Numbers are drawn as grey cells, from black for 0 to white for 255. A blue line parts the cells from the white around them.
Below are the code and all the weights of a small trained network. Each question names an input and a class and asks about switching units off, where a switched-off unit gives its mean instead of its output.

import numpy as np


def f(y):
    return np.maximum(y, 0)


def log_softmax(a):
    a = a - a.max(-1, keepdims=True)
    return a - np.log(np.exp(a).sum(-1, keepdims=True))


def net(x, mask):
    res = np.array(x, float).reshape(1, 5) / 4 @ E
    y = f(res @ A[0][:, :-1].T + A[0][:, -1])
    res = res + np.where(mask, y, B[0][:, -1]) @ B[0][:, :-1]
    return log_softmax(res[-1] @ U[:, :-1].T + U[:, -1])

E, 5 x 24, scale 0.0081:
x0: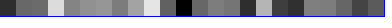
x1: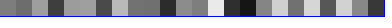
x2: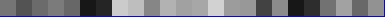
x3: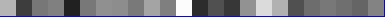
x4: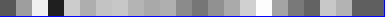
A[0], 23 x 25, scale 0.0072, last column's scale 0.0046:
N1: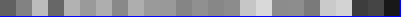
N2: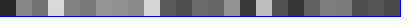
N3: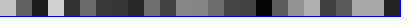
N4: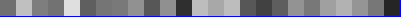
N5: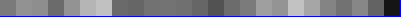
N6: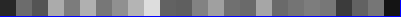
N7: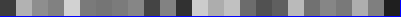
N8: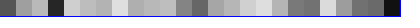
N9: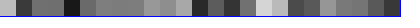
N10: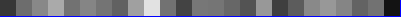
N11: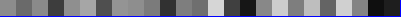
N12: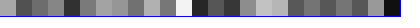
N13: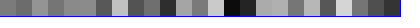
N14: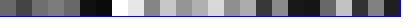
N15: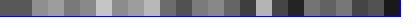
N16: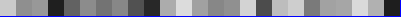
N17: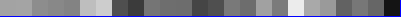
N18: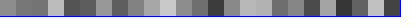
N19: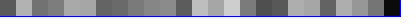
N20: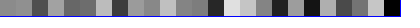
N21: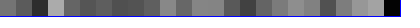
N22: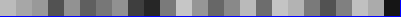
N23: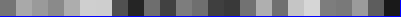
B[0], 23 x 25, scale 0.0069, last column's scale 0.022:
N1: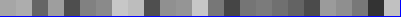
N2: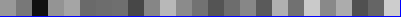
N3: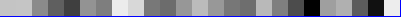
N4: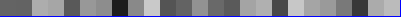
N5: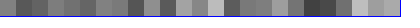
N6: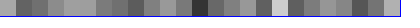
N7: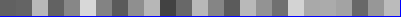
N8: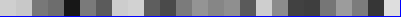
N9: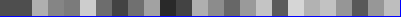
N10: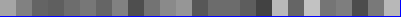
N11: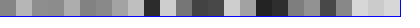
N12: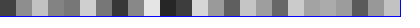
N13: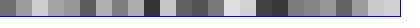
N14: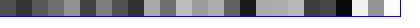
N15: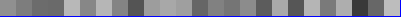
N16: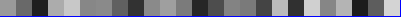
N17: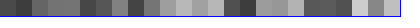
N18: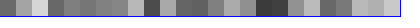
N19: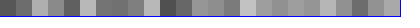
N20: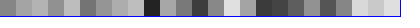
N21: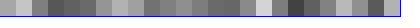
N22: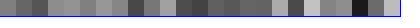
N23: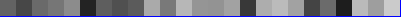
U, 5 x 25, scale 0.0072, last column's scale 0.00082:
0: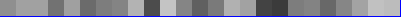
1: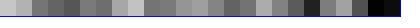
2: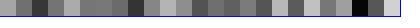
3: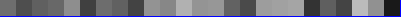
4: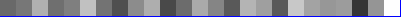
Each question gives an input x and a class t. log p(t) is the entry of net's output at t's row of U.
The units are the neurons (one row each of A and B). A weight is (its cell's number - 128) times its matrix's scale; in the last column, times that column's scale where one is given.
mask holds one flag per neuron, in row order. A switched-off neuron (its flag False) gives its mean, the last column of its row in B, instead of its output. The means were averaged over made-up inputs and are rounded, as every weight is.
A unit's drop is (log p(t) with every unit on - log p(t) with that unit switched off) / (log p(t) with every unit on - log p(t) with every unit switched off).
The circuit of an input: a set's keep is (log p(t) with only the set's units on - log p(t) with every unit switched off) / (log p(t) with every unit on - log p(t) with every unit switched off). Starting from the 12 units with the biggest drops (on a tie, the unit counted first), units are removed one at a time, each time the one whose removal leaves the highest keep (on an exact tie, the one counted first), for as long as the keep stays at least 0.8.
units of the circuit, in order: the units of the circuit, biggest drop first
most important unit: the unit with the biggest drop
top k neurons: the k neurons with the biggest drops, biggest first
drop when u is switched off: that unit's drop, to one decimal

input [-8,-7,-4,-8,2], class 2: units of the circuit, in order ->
[N16]
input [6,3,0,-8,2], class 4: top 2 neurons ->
[N7; N4]
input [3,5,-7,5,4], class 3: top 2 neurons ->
[N23; N17]
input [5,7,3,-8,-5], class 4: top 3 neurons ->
[N4; N7; N20]
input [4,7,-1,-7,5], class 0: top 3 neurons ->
[N11; N13; N12]
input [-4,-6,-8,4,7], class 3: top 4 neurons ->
[N17; N23; N3; N5]
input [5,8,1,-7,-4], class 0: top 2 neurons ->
[N11; N13]
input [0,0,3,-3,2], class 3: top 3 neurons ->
[N3; N12; N9]
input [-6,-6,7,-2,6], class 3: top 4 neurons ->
[N14; N3; N11; N13]
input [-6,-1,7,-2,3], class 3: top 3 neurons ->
[N14; N2; N15]
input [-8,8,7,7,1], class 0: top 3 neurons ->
[N13; N11; N2]
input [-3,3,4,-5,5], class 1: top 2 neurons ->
[N8; N12]
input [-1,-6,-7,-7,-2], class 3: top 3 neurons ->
[N17; N23; N12]
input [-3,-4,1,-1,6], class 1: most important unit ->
N8
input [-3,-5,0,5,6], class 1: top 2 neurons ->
[N8; N11]
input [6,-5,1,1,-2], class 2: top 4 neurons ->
[N2; N11; N13; N10]
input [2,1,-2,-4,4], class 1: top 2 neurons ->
[N8; N12]
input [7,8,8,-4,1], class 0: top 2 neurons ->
[N11; N13]
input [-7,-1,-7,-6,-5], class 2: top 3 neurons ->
[N16; N14; N22]
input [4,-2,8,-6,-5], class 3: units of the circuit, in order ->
[N14]
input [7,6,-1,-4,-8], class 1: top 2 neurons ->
[N3; N21]
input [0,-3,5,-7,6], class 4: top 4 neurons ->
[N4; N7; N3; N19]
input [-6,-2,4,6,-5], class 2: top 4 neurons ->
[N16; N22; N8; N7]
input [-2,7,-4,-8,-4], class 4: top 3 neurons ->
[N7; N4; N19]
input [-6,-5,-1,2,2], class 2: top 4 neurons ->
[N16; N22; N11; N13]
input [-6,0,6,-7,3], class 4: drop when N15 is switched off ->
0.1
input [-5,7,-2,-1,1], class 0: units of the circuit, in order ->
[N11]
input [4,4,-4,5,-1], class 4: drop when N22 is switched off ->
0.2
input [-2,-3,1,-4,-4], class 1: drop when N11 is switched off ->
0.3
